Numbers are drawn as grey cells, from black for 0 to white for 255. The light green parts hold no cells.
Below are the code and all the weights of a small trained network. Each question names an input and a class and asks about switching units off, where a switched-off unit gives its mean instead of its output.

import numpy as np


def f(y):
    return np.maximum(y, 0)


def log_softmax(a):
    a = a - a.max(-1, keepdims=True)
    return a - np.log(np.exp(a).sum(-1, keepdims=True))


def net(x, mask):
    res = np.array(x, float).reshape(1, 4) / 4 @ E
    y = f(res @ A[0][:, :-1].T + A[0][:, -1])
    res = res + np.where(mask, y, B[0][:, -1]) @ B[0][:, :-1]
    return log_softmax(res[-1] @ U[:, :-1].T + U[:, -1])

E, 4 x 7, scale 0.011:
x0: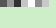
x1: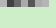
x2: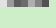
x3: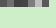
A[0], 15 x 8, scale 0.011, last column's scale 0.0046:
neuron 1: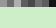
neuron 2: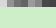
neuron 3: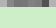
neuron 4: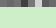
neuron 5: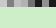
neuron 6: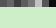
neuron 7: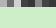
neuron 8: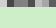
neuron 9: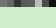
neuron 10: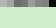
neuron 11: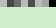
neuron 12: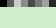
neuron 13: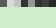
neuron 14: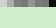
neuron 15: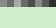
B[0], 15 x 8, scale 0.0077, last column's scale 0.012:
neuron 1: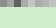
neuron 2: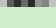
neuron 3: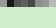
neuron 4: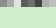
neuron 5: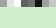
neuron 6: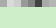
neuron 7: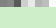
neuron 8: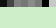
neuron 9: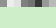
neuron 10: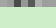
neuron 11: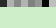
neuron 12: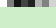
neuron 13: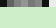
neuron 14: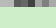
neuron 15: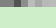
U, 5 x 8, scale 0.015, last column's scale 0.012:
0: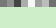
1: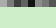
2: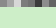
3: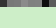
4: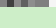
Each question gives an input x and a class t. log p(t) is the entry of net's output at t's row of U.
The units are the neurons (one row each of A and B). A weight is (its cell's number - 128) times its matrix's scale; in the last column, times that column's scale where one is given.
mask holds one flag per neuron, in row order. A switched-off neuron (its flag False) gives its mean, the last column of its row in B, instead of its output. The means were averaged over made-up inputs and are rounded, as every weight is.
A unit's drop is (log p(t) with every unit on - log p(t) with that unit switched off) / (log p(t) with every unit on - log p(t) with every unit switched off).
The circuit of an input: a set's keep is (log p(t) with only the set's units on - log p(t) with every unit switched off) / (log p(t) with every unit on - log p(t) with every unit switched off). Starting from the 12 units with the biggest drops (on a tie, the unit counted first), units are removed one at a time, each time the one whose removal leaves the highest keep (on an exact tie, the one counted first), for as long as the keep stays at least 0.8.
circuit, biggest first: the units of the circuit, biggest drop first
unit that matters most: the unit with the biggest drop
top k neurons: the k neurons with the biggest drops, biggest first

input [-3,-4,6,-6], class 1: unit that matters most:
neuron 2
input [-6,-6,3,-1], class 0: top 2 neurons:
neuron 7; neuron 1
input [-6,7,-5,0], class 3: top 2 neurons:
neuron 8; neuron 11
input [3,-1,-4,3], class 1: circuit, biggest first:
neuron 7; neuron 12
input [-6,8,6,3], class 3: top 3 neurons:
neuron 8; neuron 11; neuron 12
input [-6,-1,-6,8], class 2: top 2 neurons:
neuron 4; neuron 9
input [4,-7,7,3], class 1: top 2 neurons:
neuron 2; neuron 8
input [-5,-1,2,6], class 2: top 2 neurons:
neuron 4; neuron 9
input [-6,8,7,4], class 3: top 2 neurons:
neuron 8; neuron 11
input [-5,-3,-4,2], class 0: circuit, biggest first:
neuron 7; neuron 1
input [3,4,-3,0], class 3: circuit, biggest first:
neuron 7; neuron 11
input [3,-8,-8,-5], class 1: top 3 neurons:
neuron 12; neuron 8; neuron 11
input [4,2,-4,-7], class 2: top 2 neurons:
neuron 5; neuron 7
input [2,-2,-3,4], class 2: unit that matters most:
neuron 7
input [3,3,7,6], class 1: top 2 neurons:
neuron 2; neuron 5
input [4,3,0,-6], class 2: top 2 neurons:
neuron 7; neuron 5
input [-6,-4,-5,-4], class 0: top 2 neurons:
neuron 7; neuron 1
